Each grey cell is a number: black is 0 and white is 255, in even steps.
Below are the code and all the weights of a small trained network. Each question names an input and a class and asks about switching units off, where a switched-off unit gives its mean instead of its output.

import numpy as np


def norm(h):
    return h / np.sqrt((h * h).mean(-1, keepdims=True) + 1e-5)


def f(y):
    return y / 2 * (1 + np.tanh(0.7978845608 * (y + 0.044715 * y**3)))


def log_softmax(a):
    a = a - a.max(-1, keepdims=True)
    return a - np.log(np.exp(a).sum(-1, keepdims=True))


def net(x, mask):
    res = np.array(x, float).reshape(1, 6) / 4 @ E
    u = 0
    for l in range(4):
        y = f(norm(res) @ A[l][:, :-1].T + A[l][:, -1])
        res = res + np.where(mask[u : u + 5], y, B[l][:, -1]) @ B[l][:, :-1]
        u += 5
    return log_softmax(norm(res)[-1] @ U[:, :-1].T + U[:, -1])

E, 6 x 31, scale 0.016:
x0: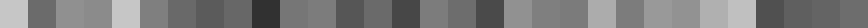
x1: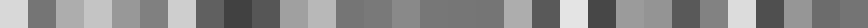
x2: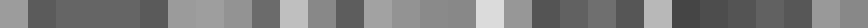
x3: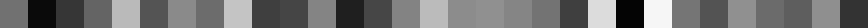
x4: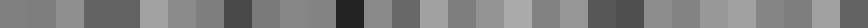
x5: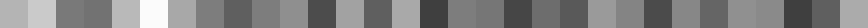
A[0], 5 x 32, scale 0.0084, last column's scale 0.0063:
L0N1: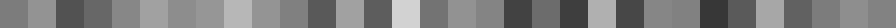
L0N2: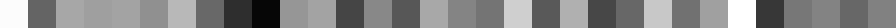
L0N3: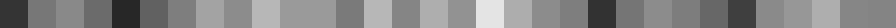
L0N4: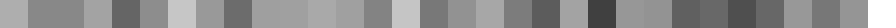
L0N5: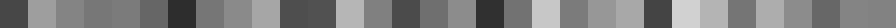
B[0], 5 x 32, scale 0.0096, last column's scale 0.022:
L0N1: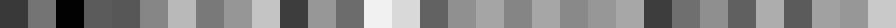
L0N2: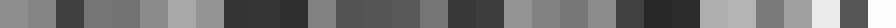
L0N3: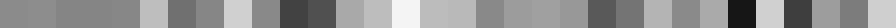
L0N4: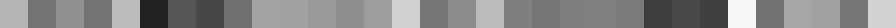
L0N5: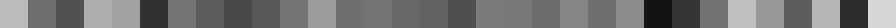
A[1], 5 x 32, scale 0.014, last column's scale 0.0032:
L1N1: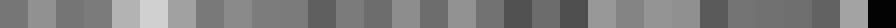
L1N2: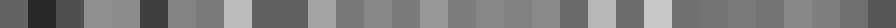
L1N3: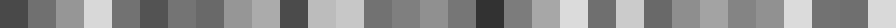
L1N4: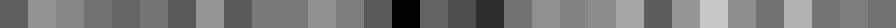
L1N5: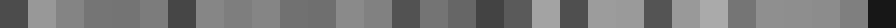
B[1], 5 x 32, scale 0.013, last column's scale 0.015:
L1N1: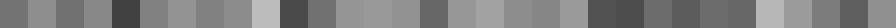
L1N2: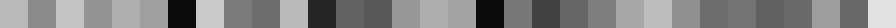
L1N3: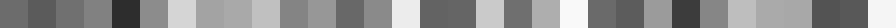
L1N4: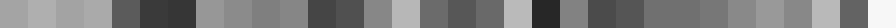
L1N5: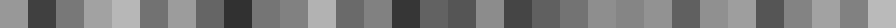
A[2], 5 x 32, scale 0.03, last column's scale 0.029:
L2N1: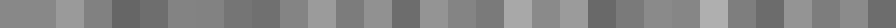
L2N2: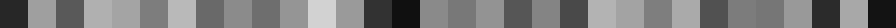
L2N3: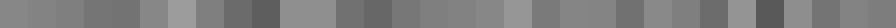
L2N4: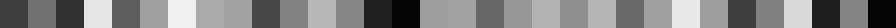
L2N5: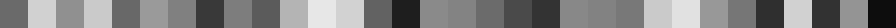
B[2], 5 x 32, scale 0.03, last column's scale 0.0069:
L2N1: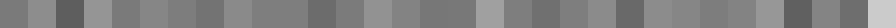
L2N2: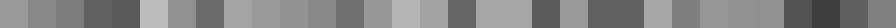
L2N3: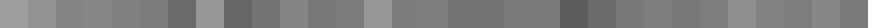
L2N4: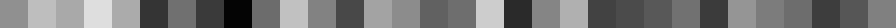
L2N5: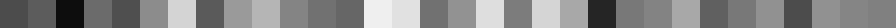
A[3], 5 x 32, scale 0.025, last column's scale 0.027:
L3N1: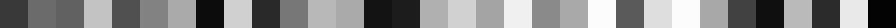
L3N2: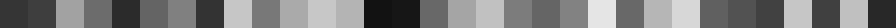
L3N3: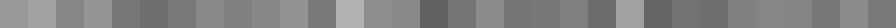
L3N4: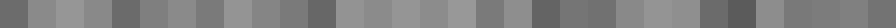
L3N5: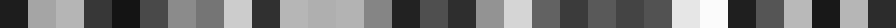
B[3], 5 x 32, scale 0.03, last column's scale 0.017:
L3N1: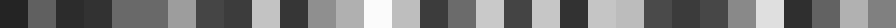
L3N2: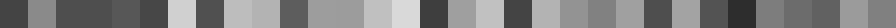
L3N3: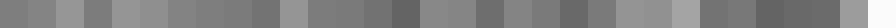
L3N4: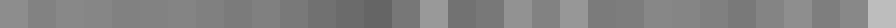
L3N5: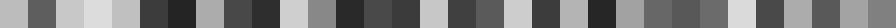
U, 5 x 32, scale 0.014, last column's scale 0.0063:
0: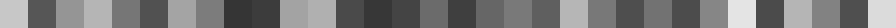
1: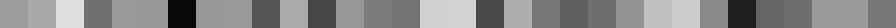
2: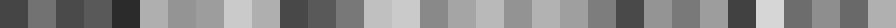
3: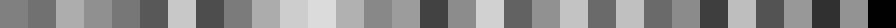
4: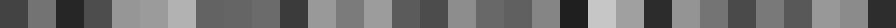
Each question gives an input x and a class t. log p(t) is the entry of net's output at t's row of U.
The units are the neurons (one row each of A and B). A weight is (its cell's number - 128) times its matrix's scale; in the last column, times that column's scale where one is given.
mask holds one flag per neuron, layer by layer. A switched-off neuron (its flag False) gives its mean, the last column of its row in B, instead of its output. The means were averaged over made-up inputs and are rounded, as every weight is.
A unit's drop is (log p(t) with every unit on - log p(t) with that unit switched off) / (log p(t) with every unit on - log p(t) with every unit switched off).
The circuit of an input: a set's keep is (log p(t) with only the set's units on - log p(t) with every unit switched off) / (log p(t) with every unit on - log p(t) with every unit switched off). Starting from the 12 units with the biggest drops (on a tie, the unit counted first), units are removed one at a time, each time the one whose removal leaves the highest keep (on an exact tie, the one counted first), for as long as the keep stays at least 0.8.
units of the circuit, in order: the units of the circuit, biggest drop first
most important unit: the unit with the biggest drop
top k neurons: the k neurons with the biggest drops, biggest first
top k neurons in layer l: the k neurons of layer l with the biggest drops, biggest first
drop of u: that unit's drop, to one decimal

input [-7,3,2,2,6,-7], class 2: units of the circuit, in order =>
L0N3
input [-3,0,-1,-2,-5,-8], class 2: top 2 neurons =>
L1N3, L0N3
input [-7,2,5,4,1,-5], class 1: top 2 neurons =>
L1N2, L1N3
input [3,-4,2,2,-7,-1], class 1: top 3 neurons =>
L1N2, L0N2, L1N3
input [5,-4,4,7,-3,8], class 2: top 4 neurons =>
L0N1, L1N1, L3N3, L0N2
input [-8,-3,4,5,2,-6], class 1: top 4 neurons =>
L1N2, L1N3, L3N4, L0N2
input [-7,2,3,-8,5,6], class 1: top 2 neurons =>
L3N3, L1N3
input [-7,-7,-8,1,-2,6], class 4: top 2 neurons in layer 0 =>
L0N1, L0N5
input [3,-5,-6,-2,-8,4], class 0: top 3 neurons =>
L0N5, L0N3, L1N5
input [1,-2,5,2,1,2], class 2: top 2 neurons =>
L0N1, L3N3
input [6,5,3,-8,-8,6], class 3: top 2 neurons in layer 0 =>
L0N4, L0N5
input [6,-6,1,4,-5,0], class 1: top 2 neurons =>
L1N2, L0N2
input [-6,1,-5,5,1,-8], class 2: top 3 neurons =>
L1N3, L3N3, L0N3
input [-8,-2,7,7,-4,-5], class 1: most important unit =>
L1N2
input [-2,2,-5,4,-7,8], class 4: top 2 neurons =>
L0N3, L1N3
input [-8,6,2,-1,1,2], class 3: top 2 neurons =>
L0N4, L1N2
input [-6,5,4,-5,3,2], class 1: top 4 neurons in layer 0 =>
L0N3, L0N1, L0N5, L0N2
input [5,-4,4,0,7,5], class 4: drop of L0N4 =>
-0.1
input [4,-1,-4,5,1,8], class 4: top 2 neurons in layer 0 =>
L0N3, L0N1
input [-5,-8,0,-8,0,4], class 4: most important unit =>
L3N3
